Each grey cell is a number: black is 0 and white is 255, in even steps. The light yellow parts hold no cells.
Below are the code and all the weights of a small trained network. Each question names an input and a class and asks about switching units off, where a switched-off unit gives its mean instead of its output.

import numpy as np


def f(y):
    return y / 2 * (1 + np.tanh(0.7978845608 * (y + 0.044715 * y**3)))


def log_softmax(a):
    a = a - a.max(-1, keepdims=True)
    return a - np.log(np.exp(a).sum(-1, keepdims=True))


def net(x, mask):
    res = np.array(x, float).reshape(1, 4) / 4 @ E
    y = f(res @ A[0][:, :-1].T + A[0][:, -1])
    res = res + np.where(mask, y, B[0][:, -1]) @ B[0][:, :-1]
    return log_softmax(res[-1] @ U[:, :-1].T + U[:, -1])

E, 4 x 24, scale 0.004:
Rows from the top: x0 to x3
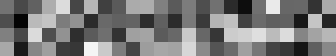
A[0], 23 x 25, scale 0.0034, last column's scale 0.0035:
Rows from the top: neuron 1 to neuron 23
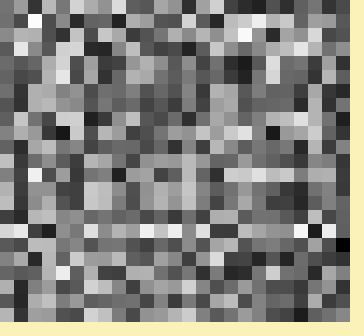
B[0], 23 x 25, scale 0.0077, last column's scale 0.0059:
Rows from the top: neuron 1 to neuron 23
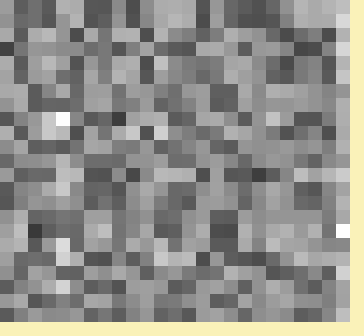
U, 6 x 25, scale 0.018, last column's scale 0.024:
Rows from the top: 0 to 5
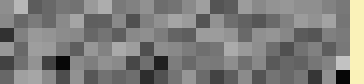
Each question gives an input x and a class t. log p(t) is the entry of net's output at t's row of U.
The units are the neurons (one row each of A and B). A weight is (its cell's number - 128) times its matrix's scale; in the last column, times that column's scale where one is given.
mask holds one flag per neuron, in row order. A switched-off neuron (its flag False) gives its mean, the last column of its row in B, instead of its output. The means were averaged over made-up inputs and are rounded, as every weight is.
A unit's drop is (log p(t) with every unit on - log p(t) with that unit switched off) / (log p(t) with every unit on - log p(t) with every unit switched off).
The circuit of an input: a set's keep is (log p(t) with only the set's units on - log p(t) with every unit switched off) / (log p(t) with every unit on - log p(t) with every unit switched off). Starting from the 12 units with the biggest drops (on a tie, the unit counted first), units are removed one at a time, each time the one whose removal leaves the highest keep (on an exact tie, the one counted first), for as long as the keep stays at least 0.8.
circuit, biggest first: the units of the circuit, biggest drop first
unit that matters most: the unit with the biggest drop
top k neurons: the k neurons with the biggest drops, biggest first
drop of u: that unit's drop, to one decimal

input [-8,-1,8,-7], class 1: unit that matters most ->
neuron 13
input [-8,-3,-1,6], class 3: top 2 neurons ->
(neuron 3; neuron 10)
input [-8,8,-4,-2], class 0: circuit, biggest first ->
(neuron 8; neuron 22)
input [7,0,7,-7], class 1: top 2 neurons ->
(neuron 13; neuron 2)
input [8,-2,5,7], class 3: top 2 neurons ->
(neuron 6; neuron 5)
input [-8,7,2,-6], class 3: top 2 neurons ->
(neuron 3; neuron 10)
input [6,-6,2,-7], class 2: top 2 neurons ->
(neuron 4; neuron 9)
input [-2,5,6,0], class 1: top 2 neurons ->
(neuron 2; neuron 13)
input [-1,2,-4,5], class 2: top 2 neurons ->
(neuron 2; neuron 13)
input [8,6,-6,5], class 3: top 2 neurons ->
(neuron 5; neuron 6)
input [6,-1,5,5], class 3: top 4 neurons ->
(neuron 6; neuron 20; neuron 5; neuron 1)
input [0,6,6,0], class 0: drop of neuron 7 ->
0.2
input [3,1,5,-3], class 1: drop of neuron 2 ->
0.1
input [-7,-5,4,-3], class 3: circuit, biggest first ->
(neuron 3)
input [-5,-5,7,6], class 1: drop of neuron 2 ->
0.3
